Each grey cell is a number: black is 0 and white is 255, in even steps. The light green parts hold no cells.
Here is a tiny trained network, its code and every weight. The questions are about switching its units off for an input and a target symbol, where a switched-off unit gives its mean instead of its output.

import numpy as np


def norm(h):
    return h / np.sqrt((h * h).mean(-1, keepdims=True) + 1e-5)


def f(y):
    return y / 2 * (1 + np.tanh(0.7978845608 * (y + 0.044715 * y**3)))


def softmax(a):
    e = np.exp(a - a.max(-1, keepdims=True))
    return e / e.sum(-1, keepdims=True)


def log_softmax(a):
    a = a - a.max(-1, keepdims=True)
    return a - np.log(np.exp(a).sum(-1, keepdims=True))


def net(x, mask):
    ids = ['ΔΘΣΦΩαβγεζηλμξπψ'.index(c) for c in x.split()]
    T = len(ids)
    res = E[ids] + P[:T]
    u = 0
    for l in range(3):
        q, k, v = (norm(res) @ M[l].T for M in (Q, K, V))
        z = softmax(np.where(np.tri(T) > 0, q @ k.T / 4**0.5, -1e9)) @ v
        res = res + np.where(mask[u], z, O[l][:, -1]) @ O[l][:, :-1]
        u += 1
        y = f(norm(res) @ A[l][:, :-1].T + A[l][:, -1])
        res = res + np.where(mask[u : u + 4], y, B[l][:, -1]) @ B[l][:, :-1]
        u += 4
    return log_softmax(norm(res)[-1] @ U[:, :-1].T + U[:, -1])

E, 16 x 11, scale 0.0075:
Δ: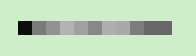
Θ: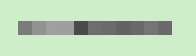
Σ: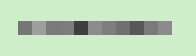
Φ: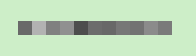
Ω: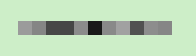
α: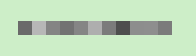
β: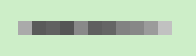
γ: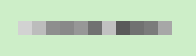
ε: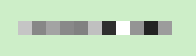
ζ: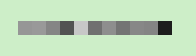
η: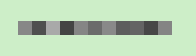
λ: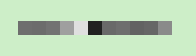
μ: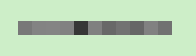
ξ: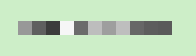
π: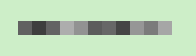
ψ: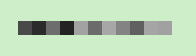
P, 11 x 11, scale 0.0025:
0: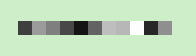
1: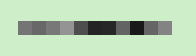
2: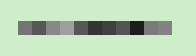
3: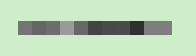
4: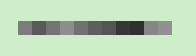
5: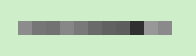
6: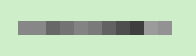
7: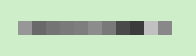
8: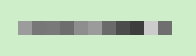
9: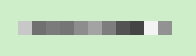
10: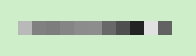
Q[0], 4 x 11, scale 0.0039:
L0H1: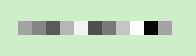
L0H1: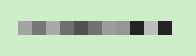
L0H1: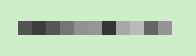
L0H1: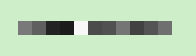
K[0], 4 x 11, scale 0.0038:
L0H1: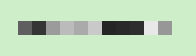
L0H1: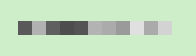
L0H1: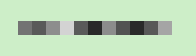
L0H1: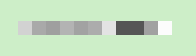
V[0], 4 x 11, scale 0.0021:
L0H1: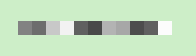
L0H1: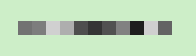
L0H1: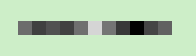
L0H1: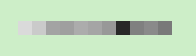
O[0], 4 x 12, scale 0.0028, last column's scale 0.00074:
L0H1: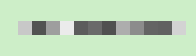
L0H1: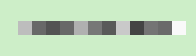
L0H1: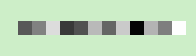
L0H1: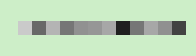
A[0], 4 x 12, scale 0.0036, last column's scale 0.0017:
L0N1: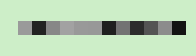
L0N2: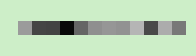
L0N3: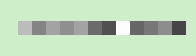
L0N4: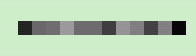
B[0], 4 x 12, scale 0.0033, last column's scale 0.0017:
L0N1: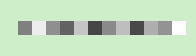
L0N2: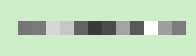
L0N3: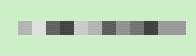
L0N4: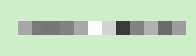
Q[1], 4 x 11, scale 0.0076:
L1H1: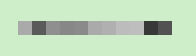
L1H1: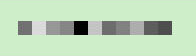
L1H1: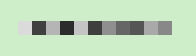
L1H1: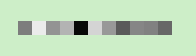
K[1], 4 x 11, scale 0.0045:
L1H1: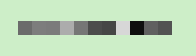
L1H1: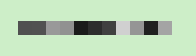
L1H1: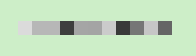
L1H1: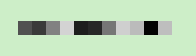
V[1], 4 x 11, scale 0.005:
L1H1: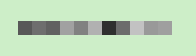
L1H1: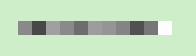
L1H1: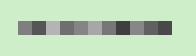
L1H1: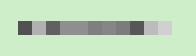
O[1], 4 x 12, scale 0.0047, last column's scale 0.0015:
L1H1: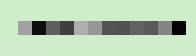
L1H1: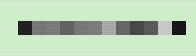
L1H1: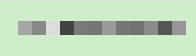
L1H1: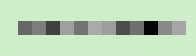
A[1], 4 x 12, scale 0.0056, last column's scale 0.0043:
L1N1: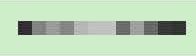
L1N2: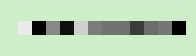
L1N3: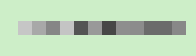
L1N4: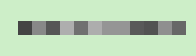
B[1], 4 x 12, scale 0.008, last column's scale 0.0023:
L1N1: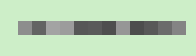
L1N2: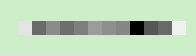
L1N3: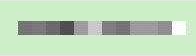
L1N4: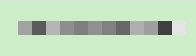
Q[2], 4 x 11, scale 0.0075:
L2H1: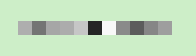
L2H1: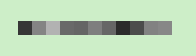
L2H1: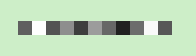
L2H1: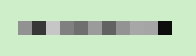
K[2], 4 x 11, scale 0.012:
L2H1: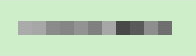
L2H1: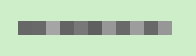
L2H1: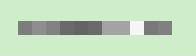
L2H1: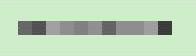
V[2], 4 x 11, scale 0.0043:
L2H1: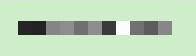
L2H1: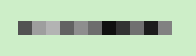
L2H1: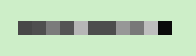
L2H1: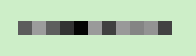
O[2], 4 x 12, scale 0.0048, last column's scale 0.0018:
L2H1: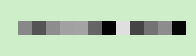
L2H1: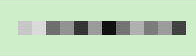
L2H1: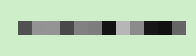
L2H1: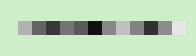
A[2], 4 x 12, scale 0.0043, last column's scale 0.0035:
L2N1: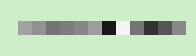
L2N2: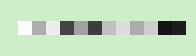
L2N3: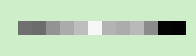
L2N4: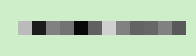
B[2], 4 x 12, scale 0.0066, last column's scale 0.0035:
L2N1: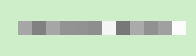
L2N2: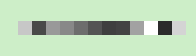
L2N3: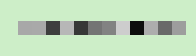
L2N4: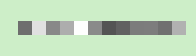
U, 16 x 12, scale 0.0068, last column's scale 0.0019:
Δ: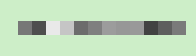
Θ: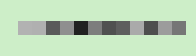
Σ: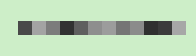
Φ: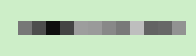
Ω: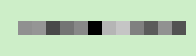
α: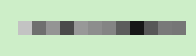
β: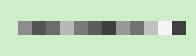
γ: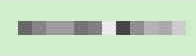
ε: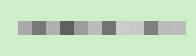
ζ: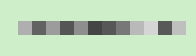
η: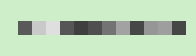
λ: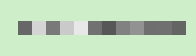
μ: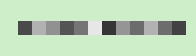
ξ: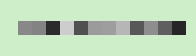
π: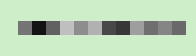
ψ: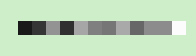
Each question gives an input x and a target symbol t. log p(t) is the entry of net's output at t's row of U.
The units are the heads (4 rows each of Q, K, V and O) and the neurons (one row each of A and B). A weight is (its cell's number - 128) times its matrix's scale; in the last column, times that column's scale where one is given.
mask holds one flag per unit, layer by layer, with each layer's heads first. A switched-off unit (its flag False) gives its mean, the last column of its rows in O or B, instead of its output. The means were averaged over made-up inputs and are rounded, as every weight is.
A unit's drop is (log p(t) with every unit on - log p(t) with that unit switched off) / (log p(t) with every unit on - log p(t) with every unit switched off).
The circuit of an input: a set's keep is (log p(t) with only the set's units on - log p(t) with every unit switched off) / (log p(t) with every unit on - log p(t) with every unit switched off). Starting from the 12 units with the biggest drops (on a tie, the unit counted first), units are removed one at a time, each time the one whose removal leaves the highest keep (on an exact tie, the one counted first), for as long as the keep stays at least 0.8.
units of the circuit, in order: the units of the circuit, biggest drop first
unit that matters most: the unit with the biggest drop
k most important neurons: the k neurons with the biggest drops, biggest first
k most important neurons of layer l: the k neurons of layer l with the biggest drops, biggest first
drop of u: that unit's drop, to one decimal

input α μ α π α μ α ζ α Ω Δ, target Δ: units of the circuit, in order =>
[L1N1 L2N1 L2H1]
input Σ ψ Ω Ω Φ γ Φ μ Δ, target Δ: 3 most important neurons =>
[L1N1 L2N1 L1N4]
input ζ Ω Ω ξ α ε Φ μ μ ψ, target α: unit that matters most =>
L1N2
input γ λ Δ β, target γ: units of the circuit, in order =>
[L2H1 L1H1]
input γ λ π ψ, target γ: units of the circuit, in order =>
[L1H1 L2H1]
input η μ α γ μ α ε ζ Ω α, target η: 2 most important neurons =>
[L0N2 L1N4]
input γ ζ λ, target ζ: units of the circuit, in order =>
[L1H1 L2N2]
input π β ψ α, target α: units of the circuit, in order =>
[L1H1 L1N2]
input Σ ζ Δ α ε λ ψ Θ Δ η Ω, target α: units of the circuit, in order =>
[L1N2 L1H1]
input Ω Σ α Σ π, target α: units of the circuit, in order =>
[L1H1 L1N2 L0N1]
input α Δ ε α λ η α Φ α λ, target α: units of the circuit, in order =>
[L1N2 L1H1]
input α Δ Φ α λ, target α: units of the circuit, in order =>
[L1H1 L1N2]
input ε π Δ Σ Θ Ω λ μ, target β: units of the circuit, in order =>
[L2H1 L1N2]
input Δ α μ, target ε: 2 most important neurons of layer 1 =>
[L1N1 L1N3]
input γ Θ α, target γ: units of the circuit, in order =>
[L2H1]
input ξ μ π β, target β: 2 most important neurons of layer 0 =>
[L0N1 L0N2]
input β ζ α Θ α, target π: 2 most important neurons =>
[L1N4 L0N2]
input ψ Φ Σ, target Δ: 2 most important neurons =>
[L1N4 L2N1]
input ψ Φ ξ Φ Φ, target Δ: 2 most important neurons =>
[L1N4 L2N1]
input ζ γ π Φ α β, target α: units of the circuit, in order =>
[L1N2]
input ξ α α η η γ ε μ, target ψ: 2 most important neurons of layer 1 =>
[L1N2 L1N4]
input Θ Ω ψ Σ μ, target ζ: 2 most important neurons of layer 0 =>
[L0N4 L0N1]
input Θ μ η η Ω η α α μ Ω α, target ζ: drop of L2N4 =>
0.0
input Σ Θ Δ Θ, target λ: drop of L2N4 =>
1.1
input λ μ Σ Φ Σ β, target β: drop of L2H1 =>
0.3
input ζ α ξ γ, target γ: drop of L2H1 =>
0.4
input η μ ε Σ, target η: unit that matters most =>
L1H1
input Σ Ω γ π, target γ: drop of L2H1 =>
0.4
